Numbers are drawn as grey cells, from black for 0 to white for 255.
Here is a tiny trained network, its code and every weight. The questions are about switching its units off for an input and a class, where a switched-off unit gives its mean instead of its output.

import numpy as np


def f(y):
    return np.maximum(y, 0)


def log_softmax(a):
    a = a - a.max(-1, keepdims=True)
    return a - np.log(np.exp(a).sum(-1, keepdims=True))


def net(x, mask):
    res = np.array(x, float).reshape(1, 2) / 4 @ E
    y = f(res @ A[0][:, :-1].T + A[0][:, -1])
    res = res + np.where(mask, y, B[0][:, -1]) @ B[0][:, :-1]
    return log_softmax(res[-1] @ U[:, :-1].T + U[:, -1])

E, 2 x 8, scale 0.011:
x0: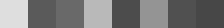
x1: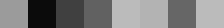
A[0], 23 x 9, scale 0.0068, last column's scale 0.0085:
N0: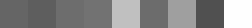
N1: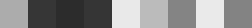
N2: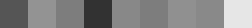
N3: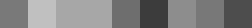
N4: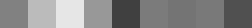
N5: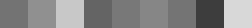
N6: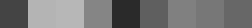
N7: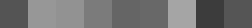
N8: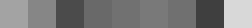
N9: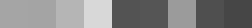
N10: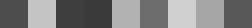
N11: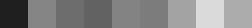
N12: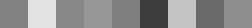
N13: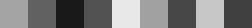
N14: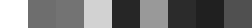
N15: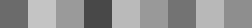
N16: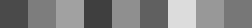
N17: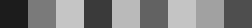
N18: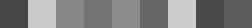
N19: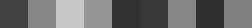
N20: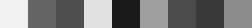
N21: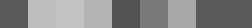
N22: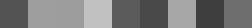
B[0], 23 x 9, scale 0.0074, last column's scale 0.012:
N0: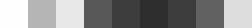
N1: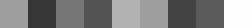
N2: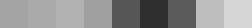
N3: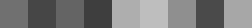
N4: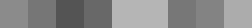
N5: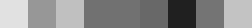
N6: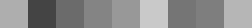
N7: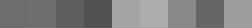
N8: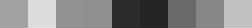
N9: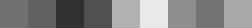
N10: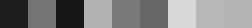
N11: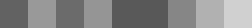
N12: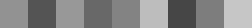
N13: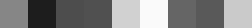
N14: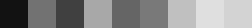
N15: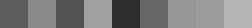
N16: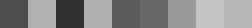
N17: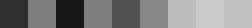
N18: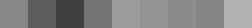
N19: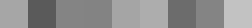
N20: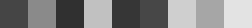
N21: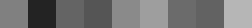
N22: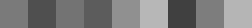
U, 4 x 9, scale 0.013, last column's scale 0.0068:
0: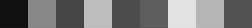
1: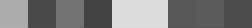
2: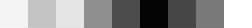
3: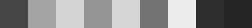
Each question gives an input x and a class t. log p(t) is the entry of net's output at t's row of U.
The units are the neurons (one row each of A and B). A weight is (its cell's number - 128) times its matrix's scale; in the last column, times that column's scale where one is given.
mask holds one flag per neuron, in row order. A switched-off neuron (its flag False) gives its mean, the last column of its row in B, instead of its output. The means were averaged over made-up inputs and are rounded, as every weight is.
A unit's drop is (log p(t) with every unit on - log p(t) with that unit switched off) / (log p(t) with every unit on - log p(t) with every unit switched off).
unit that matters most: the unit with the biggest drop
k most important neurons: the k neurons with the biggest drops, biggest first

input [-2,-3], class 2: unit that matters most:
N13
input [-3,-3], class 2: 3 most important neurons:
[N14, N20, N13]
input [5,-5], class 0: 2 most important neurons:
[N20, N14]
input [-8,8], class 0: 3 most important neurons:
[N10, N17, N11]
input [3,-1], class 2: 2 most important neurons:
[N17, N10]
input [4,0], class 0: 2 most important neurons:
[N14, N20]
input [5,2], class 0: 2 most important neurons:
[N14, N20]
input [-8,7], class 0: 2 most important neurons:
[N10, N17]
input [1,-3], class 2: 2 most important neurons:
[N13, N1]
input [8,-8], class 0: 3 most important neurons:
[N20, N14, N1]
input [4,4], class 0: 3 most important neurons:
[N20, N14, N5]
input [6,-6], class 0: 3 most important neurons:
[N20, N14, N1]
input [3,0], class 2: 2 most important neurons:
[N17, N10]
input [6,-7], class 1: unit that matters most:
N9
